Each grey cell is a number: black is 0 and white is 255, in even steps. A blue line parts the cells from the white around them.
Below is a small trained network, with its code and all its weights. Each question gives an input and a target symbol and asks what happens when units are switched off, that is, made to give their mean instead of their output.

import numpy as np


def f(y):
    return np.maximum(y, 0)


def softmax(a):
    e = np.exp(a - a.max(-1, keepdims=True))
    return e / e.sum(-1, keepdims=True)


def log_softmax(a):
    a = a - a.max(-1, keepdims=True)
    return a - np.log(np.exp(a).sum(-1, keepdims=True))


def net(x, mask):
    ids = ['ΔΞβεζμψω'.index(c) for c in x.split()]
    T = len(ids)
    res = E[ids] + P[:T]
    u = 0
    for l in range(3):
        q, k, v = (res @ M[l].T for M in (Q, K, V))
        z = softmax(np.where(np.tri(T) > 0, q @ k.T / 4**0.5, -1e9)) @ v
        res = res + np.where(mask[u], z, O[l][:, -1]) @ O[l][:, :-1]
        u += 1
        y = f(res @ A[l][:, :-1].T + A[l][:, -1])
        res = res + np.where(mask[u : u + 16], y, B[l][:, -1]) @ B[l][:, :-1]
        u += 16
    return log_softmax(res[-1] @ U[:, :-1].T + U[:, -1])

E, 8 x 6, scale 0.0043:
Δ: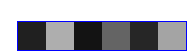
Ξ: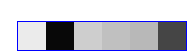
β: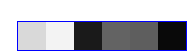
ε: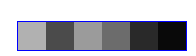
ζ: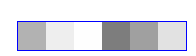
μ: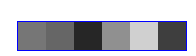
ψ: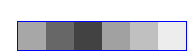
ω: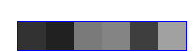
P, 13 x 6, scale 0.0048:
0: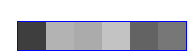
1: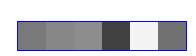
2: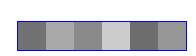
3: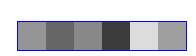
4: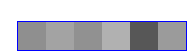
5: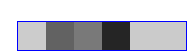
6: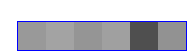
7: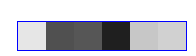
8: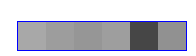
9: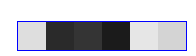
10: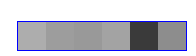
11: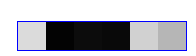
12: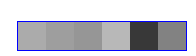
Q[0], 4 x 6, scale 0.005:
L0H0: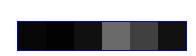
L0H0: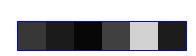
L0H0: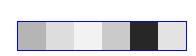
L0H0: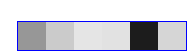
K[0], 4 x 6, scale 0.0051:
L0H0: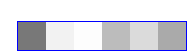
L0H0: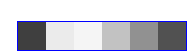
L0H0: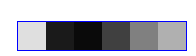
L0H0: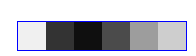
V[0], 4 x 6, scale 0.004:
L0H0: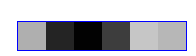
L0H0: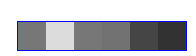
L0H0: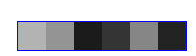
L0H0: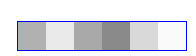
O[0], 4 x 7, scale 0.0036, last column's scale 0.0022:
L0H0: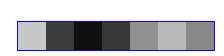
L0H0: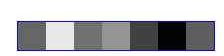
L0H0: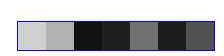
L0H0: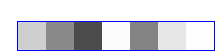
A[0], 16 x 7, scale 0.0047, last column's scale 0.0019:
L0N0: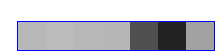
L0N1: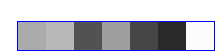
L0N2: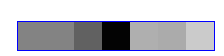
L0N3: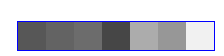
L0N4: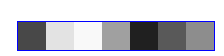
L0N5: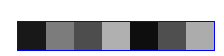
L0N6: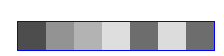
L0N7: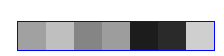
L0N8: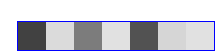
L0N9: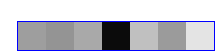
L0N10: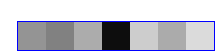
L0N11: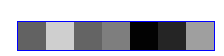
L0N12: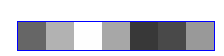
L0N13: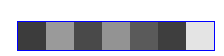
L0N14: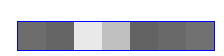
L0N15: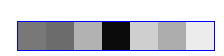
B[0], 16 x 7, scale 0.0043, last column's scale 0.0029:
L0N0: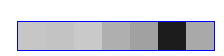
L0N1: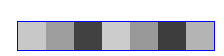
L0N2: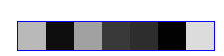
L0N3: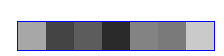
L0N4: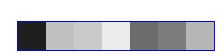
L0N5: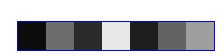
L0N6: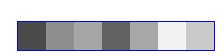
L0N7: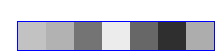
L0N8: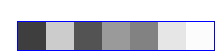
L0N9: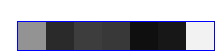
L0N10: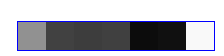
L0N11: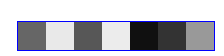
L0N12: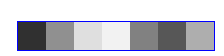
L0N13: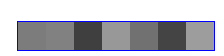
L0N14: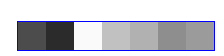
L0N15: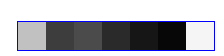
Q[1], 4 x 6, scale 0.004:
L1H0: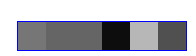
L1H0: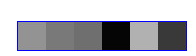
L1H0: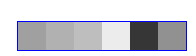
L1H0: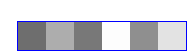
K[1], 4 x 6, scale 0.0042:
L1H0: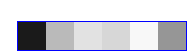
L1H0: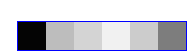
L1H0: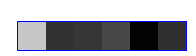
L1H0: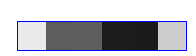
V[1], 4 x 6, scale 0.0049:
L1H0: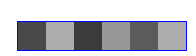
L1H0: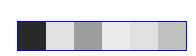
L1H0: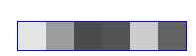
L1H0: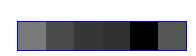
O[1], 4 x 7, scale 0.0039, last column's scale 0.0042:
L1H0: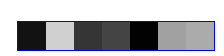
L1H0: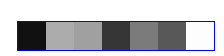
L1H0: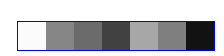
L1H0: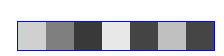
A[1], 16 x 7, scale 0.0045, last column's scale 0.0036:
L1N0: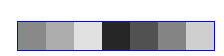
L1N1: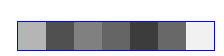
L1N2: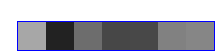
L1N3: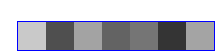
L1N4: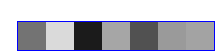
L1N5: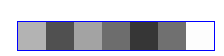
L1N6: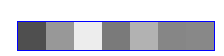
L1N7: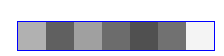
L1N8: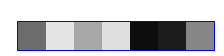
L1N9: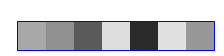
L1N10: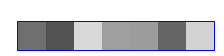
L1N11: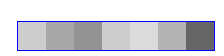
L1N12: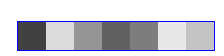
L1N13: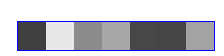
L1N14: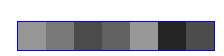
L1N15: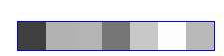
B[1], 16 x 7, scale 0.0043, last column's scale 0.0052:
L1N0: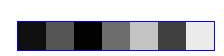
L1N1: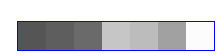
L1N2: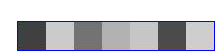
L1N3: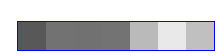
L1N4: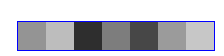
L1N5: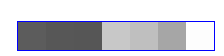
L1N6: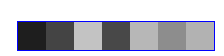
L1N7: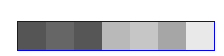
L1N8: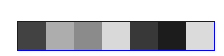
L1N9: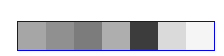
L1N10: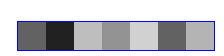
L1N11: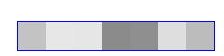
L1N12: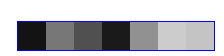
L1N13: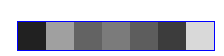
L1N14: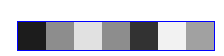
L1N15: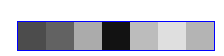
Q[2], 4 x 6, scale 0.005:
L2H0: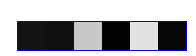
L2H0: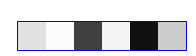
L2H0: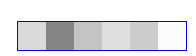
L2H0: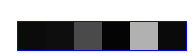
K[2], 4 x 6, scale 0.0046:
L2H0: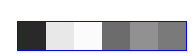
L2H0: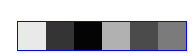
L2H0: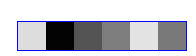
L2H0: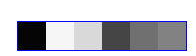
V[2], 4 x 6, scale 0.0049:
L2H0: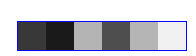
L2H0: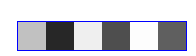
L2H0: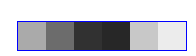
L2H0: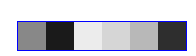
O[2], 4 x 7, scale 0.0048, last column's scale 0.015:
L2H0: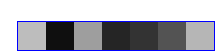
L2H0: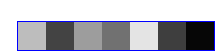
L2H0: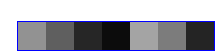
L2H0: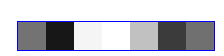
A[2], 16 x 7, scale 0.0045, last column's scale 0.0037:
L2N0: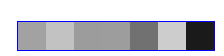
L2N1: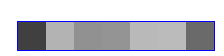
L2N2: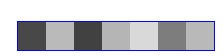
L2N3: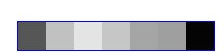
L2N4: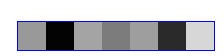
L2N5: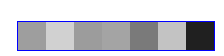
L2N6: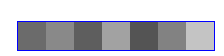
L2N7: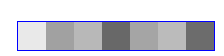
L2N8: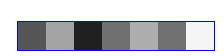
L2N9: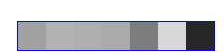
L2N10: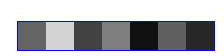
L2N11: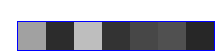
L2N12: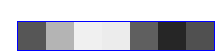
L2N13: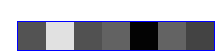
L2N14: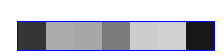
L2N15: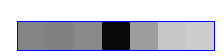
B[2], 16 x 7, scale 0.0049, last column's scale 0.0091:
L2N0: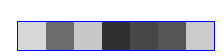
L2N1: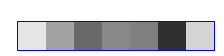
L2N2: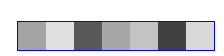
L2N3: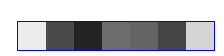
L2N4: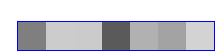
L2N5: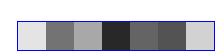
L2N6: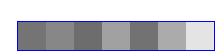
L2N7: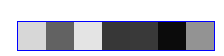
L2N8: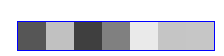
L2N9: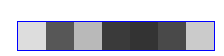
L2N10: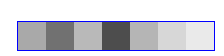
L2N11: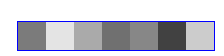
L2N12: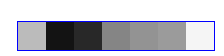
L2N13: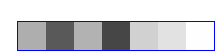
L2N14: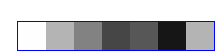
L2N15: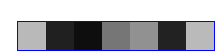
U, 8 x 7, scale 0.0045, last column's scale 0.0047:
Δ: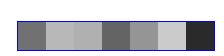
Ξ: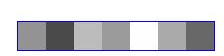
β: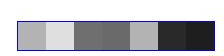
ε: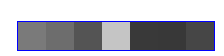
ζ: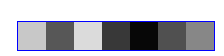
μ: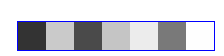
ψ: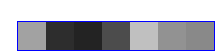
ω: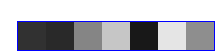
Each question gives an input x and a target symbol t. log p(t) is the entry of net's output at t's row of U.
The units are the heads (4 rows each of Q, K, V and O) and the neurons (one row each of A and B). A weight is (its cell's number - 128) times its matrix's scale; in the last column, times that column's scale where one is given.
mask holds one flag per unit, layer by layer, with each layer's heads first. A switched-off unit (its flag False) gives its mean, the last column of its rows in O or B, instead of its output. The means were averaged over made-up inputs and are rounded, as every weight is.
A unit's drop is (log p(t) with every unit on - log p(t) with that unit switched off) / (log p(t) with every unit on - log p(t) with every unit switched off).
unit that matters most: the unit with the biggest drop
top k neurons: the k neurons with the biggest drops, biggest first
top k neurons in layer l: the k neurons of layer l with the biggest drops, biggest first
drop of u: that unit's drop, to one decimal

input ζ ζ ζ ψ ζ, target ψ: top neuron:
(L2N15)
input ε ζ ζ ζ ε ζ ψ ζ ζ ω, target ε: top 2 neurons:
(L1N8; L2N3)
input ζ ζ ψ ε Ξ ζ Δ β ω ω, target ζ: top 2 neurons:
(L1N15; L1N6)
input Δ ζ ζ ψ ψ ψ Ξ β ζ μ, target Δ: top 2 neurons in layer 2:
(L2N13; L2N10)
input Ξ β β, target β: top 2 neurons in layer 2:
(L2N2; L2N5)
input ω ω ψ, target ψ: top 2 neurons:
(L2N15; L1N8)
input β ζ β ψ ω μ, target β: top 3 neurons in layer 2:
(L2N2; L2N14; L2N1)
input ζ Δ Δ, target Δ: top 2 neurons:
(L2N13; L2N10)
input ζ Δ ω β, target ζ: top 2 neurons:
(L1N15; L1N6)
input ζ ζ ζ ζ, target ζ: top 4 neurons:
(L1N15; L1N6; L1N12; L0N6)
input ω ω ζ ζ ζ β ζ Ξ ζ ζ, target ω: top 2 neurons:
(L0N5; L1N8)
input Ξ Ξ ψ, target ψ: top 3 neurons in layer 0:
(L0N12; L0N4; L0N15)
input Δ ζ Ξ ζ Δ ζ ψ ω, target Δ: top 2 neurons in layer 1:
(L1N4; L1N12)
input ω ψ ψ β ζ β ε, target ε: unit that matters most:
L1H0
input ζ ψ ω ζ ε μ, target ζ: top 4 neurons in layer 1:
(L1N15; L1N6; L1N12; L1N10)
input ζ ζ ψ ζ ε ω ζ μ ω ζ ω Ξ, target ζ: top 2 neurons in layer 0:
(L0N6; L0N8)
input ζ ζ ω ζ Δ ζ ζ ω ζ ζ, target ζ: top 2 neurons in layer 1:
(L1N15; L1N6)
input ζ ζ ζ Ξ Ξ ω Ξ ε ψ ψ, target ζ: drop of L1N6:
0.3
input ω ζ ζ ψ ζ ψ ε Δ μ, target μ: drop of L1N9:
-0.1
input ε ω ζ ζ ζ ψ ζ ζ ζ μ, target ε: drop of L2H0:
1.0
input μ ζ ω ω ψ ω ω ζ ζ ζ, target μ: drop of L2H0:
0.5
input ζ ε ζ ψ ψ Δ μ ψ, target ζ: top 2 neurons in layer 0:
(L0N6; L0N14)
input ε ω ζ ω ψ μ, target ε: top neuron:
(L1N8)
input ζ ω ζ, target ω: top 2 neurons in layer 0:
(L0N4; L0N8)
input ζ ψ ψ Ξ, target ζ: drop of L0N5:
0.0
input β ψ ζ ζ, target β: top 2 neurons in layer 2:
(L2N2; L2N14)
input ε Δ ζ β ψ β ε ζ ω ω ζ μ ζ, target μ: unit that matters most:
L0H0
